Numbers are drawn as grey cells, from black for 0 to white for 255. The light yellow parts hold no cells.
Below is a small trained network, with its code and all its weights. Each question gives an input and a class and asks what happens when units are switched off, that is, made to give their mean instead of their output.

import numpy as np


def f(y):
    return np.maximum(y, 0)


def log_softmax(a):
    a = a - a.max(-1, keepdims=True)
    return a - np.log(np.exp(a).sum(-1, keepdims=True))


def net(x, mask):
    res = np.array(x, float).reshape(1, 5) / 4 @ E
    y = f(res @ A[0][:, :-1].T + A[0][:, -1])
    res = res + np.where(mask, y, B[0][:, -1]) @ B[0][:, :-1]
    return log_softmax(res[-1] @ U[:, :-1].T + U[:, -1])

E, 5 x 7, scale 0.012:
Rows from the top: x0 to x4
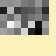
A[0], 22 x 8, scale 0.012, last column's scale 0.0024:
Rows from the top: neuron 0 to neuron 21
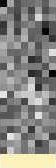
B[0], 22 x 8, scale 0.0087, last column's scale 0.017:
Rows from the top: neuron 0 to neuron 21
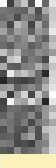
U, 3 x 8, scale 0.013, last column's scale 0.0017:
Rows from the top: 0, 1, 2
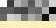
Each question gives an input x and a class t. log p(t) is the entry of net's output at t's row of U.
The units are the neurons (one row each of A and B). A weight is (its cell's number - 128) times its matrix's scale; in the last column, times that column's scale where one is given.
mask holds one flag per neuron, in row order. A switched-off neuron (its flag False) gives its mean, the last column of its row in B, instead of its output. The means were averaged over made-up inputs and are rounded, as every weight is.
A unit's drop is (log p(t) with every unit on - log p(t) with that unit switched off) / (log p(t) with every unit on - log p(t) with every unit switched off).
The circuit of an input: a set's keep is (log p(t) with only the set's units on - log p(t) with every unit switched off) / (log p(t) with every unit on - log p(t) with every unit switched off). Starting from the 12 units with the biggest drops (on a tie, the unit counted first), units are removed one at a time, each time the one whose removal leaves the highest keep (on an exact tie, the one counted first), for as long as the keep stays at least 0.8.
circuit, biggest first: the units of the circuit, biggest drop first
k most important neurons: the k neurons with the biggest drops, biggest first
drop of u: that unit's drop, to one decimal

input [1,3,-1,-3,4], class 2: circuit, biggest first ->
(neuron 8)
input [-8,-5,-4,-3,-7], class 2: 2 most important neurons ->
(neuron 14; neuron 0)
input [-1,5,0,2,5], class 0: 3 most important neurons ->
(neuron 14; neuron 0; neuron 4)
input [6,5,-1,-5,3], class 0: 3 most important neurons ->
(neuron 0; neuron 4; neuron 11)
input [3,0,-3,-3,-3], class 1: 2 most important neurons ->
(neuron 10; neuron 8)
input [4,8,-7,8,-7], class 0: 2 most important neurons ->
(neuron 0; neuron 3)
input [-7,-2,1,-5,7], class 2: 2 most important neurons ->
(neuron 10; neuron 8)
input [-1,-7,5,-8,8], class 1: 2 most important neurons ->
(neuron 18; neuron 14)
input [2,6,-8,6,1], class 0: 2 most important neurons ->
(neuron 0; neuron 3)
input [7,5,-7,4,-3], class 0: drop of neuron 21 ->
0.0
